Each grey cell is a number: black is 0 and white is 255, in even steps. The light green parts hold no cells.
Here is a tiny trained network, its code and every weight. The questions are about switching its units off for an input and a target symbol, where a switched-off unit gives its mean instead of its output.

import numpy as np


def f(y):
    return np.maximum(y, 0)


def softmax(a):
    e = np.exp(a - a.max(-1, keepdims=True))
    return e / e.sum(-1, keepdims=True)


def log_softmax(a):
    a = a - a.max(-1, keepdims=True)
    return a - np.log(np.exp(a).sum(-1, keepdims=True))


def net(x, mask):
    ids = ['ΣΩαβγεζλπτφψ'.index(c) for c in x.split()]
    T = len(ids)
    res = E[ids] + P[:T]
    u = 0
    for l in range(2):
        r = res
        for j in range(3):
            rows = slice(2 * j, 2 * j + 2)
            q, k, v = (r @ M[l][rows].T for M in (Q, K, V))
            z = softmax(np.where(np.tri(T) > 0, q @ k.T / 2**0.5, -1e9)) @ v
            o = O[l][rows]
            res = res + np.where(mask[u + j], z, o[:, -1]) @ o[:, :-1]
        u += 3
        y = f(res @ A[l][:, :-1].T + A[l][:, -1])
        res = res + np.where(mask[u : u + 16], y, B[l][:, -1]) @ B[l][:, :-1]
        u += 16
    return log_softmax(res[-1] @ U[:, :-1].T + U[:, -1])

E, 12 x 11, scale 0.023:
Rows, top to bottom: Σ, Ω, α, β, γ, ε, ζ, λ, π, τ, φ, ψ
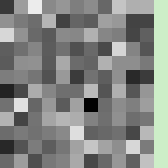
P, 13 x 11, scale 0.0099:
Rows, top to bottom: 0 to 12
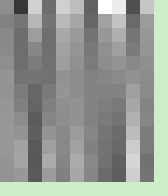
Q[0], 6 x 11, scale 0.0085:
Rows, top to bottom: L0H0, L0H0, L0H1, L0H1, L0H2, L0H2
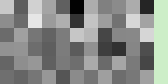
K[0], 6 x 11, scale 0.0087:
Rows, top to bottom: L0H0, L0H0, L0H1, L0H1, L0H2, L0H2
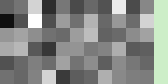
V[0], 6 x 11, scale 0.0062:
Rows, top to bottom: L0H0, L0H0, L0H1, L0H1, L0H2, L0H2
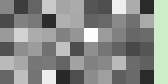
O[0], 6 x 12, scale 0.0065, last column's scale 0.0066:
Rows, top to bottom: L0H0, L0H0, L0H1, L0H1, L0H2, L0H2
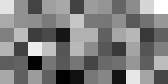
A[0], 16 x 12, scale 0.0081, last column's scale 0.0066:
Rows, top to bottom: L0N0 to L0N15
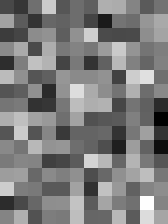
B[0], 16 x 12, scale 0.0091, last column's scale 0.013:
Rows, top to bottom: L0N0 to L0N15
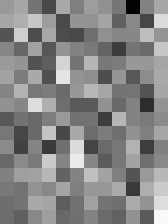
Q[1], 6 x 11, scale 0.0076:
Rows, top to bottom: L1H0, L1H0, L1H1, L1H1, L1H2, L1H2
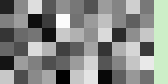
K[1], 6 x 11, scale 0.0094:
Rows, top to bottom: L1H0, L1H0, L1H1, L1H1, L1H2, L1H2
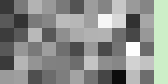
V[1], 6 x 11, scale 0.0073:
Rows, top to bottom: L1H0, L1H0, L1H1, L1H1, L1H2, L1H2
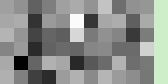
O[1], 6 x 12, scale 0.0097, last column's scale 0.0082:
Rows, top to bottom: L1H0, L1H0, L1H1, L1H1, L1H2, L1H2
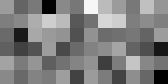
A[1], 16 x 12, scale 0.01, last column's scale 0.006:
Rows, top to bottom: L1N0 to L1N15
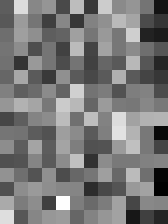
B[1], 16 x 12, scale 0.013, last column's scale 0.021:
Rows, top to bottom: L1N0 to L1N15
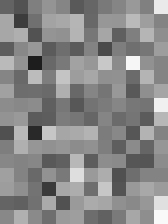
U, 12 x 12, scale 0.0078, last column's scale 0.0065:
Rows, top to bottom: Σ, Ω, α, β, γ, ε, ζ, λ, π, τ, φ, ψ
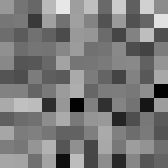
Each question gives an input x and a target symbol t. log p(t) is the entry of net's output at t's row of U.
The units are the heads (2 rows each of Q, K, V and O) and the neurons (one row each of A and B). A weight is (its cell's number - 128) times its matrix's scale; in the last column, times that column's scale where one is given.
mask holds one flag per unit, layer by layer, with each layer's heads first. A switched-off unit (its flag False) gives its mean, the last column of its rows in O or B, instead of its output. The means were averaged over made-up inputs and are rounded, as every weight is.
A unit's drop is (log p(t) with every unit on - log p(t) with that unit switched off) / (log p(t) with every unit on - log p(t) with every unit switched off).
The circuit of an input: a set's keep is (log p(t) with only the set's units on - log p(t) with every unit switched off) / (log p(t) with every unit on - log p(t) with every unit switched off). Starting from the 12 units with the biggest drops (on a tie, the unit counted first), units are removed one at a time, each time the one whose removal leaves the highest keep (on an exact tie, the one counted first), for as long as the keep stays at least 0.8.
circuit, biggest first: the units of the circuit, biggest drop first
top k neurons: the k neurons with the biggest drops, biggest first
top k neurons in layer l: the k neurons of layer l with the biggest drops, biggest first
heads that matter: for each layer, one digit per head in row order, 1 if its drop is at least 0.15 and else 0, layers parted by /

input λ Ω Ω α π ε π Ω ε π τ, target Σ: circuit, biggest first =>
(L0N5, L0H0)
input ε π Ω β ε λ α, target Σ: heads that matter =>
000 / 100
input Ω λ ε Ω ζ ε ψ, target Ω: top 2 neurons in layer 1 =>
(L1N6, L1N7)
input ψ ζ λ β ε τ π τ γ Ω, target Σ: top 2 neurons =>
(L0N15, L0N0)
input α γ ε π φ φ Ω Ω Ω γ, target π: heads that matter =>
010 / 011
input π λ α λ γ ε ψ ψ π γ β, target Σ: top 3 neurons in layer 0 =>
(L0N14, L0N4, L0N9)
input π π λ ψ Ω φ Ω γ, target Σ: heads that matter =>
100 / 101
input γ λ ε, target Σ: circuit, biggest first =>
(L1N14, L1N5)
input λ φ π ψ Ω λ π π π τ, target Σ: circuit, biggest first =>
(L0H0, L0N5)
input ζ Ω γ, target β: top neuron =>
(L0N1)
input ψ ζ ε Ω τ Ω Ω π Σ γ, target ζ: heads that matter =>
011 / 111
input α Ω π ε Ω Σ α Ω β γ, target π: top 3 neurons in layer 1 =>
(L1N14, L1N15, L1N10)
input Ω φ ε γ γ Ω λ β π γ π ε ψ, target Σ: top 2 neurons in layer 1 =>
(L1N6, L1N8)
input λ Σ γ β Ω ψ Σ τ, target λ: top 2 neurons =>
(L1N3, L1N14)
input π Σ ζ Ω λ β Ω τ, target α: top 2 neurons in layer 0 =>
(L0N13, L0N14)
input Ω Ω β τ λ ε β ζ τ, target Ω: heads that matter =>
010 / 011
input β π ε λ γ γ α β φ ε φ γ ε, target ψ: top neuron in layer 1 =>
(L1N2)
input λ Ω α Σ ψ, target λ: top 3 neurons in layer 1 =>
(L1N3, L1N14, L1N6)
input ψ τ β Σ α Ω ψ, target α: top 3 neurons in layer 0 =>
(L0N14, L0N15, L0N6)
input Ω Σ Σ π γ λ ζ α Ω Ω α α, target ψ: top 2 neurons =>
(L0N7, L1N2)
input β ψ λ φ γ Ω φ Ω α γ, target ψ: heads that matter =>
100 / 101
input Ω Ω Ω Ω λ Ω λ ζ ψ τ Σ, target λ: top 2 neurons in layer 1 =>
(L1N14, L1N3)
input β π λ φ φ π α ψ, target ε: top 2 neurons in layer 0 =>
(L0N15, L0N1)
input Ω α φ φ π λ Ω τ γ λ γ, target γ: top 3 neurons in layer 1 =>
(L1N8, L1N1, L1N4)
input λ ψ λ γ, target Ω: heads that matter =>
000 / 001
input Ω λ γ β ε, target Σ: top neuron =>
(L0N14)
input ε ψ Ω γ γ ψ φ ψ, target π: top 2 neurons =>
(L0N12, L0N13)
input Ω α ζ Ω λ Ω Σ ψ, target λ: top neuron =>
(L0N5)
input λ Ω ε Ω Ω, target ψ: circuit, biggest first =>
(L0H2, L1N12)
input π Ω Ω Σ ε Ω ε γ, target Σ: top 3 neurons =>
(L0N1, L1N9, L0N12)
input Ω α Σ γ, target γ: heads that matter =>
000 / 011
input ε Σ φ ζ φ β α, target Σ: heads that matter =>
001 / 100
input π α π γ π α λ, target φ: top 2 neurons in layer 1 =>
(L1N0, L1N13)
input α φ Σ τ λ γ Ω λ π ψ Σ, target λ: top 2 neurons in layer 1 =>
(L1N7, L1N14)
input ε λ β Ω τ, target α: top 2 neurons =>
(L0N14, L0N13)
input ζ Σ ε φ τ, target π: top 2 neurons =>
(L0N14, L0N6)
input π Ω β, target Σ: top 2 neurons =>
(L0N14, L1N14)
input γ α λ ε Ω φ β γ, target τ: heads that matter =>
101 / 110
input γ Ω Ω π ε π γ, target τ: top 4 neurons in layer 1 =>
(L1N14, L1N7, L1N8, L1N15)
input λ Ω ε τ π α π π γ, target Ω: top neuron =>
(L0N1)
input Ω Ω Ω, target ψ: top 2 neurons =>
(L0N9, L0N1)
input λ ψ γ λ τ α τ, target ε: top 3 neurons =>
(L1N3, L0N14, L0N15)
